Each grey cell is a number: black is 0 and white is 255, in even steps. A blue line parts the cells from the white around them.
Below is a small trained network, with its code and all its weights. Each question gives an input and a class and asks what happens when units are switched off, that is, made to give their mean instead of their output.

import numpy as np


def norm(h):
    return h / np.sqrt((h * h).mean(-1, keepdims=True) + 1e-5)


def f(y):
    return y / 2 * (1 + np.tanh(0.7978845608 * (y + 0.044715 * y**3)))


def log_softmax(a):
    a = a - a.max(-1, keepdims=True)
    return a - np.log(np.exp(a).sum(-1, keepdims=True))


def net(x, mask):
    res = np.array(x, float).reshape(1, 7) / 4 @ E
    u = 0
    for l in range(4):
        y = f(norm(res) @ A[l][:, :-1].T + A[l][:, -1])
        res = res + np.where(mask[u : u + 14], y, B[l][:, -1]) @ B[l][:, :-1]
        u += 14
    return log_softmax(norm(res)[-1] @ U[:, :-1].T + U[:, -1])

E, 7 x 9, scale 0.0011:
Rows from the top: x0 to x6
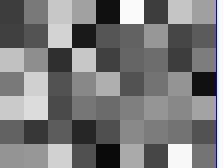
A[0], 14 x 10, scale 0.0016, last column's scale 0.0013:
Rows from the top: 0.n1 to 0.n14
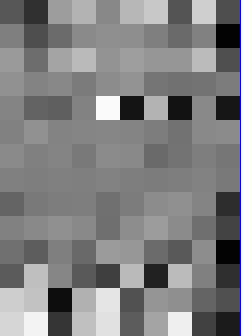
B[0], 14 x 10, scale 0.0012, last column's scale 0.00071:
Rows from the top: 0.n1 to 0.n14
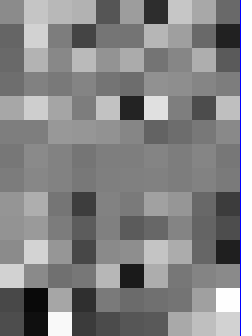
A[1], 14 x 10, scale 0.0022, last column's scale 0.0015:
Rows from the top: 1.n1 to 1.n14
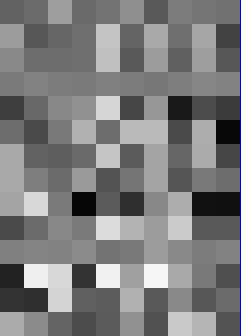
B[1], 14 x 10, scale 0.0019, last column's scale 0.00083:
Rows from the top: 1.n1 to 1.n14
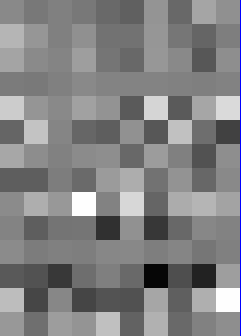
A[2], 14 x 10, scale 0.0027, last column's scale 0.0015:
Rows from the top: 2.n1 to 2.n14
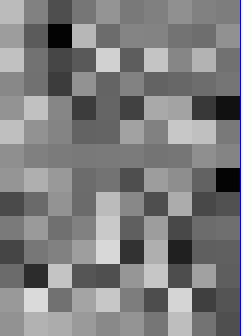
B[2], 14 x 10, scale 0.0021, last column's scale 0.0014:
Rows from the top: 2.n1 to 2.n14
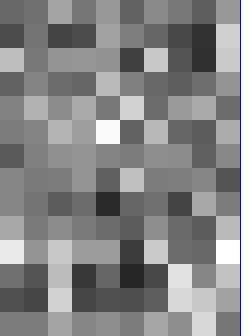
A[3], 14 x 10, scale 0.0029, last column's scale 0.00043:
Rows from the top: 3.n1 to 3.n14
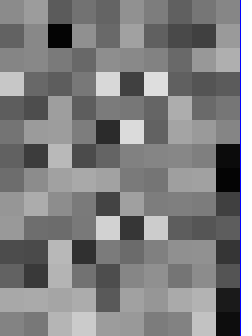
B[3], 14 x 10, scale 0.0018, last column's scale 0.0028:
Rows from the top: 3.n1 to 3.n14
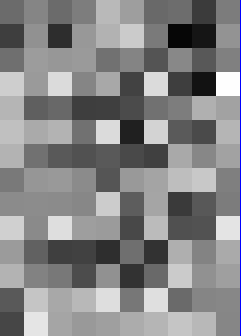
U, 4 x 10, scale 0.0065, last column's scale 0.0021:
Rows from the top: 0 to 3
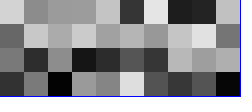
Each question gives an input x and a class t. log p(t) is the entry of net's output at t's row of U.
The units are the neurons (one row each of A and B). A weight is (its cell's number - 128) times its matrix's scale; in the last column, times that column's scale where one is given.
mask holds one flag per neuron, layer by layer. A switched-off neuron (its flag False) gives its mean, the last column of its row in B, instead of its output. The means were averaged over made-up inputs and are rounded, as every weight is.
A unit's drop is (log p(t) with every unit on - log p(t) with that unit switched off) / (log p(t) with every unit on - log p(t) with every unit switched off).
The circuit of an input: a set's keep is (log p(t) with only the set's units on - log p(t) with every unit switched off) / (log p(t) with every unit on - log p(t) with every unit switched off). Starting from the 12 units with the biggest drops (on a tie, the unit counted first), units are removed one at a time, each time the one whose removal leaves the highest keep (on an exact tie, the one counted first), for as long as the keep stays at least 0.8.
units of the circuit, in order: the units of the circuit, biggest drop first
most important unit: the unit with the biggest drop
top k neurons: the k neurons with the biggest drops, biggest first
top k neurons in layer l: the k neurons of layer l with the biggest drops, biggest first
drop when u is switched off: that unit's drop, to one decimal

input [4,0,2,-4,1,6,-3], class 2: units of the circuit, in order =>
[2.n12]
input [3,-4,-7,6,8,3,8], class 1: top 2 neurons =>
[1.n9; 2.n12]
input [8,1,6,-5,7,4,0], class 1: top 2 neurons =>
[1.n12; 3.n4]
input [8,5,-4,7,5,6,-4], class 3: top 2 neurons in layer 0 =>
[0.n14; 0.n13]
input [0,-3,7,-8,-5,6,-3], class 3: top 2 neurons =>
[0.n14; 3.n2]
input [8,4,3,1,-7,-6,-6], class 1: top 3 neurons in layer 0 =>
[0.n13; 0.n14; 0.n1]
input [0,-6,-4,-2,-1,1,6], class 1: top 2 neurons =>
[0.n13; 2.n6]
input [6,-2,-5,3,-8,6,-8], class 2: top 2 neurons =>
[1.n13; 2.n12]
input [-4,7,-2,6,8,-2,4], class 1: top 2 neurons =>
[1.n9; 2.n5]
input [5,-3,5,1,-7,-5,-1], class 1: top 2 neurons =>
[1.n12; 3.n14]
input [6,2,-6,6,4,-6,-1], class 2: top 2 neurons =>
[1.n12; 2.n13]
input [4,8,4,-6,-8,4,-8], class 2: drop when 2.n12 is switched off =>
0.1
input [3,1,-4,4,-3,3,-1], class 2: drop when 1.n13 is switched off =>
0.2
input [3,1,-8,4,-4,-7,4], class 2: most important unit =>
1.n12
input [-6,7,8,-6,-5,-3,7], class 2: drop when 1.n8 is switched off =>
0.0
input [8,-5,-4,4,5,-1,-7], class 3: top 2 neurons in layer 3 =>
[3.n2; 3.n10]
